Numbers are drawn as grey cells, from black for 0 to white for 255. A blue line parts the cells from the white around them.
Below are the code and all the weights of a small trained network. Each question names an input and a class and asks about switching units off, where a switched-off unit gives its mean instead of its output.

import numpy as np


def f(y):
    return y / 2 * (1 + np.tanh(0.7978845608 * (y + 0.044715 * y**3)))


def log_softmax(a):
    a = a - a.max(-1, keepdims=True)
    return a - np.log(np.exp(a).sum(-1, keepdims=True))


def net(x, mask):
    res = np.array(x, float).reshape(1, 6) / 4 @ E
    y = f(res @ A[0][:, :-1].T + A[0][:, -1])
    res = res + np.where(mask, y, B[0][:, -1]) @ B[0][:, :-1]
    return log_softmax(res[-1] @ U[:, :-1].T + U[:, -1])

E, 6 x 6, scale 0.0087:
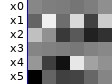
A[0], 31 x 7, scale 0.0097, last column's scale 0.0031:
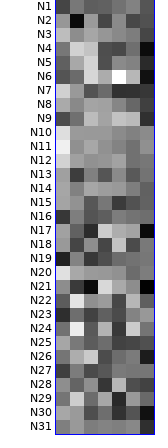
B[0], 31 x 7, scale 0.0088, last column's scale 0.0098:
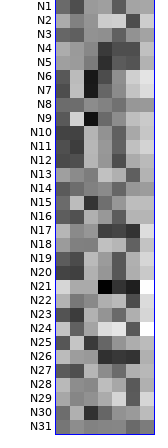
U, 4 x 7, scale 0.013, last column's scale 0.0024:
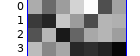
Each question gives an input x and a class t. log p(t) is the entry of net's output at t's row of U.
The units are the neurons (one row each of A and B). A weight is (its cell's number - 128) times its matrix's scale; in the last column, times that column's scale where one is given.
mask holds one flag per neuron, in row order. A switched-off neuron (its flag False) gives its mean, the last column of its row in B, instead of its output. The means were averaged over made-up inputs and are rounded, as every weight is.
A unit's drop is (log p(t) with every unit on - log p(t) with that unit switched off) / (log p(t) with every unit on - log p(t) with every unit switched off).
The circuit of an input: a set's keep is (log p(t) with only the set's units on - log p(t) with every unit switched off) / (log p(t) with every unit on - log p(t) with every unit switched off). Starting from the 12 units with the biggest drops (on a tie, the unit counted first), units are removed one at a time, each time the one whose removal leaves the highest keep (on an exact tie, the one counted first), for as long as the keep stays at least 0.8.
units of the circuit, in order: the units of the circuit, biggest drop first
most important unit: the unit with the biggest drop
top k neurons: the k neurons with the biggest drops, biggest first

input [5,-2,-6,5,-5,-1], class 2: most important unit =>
N6
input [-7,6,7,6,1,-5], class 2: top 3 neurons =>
(N7; N15; N30)
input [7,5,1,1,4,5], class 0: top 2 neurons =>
(N24; N29)
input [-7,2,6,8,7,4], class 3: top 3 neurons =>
(N21; N17; N6)
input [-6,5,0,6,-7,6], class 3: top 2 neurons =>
(N4; N26)
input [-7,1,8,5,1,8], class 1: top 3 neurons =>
(N19; N23; N27)
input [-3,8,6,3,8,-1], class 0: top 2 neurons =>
(N24; N29)
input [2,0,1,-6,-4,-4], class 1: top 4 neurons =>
(N21; N17; N11; N20)
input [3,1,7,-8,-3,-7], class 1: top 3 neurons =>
(N11; N20; N10)
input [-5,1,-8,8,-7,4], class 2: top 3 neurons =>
(N6; N9; N21)
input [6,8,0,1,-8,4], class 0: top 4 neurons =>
(N24; N22; N29; N21)
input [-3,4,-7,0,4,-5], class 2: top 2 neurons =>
(N6; N9)
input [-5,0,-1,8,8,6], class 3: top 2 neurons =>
(N21; N17)
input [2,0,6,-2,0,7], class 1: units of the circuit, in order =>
(N23)
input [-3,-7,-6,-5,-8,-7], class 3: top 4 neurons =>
(N26; N5; N24; N4)
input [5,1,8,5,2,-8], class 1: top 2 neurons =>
(N11; N20)
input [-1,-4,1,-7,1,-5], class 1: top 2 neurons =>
(N24; N11)
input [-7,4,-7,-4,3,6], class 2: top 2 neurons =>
(N9; N6)
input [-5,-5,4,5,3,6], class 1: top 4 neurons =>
(N19; N24; N23; N27)
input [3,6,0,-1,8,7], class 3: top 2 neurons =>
(N21; N17)
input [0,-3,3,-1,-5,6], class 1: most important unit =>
N21
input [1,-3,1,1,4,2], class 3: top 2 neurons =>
(N24; N21)
